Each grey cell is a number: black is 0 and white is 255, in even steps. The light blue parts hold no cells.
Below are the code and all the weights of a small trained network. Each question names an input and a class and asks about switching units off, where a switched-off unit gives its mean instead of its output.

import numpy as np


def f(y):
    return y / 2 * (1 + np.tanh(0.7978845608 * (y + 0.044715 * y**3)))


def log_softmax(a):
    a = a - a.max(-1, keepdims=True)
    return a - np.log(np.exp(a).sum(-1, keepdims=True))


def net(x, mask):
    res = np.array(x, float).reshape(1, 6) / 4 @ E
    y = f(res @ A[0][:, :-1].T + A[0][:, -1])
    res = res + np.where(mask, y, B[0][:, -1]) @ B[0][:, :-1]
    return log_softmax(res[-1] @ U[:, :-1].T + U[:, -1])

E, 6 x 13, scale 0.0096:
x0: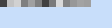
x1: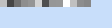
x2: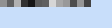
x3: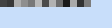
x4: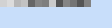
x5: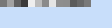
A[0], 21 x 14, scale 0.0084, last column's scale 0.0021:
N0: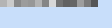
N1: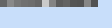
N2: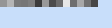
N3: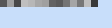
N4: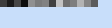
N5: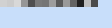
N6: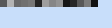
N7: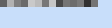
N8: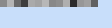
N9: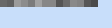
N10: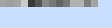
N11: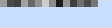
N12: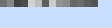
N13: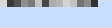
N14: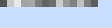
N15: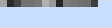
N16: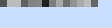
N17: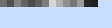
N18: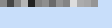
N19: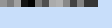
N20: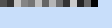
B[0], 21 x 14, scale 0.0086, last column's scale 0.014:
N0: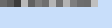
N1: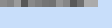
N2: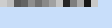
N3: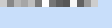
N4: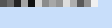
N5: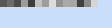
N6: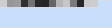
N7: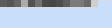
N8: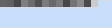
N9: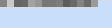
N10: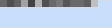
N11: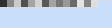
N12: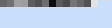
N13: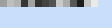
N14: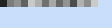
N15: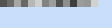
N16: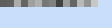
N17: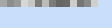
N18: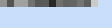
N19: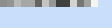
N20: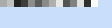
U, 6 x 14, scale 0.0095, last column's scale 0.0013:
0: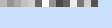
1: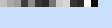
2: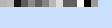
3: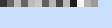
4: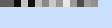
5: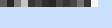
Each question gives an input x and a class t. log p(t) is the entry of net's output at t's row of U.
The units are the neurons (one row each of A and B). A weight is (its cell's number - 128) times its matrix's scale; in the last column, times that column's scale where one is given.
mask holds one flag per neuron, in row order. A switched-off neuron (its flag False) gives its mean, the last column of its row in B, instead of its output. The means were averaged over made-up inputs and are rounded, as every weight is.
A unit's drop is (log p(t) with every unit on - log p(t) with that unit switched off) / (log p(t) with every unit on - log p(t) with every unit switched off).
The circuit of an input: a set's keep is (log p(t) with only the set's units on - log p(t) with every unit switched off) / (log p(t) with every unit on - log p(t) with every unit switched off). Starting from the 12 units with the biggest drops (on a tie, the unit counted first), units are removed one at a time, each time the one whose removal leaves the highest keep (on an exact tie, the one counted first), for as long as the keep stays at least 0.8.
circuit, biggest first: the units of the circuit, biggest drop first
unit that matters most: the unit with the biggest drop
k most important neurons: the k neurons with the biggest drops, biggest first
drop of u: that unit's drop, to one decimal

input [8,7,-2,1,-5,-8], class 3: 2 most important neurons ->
(N14 N16)
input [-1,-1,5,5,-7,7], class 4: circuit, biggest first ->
(N4)
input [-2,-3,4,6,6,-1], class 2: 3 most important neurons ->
(N20 N4 N9)
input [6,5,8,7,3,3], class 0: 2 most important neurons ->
(N19 N17)
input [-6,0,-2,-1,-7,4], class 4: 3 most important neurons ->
(N4 N14 N16)
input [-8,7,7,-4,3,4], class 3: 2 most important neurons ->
(N11 N15)
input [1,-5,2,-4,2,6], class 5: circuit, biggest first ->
(N8 N20)
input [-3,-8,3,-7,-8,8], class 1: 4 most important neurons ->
(N6 N20 N1 N5)
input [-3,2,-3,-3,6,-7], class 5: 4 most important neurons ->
(N4 N18 N10 N20)
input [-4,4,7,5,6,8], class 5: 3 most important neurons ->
(N7 N12 N3)
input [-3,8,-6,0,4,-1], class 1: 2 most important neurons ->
(N13 N19)
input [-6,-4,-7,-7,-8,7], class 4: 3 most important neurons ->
(N4 N20 N19)
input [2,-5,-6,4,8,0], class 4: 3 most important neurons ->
(N5 N19 N0)
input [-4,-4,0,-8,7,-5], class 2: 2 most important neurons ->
(N2 N4)
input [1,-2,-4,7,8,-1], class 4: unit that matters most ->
N5
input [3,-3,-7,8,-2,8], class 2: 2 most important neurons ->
(N20 N19)
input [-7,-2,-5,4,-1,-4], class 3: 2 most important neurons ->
(N11 N15)
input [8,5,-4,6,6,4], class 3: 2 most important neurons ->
(N16 N14)
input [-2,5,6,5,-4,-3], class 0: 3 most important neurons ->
(N19 N17 N6)
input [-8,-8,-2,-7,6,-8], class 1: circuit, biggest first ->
(N6)
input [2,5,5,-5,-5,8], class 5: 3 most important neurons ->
(N12 N8 N20)
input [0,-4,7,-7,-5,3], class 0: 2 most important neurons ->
(N19 N20)
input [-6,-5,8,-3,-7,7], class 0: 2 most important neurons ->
(N19 N17)
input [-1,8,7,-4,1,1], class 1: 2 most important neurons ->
(N13 N3)
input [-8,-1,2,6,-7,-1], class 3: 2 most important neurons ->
(N15 N11)
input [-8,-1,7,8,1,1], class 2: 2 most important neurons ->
(N20 N3)
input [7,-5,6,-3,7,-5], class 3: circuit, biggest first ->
(N14)
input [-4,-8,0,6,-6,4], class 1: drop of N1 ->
0.0
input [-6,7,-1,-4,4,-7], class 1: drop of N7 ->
0.1
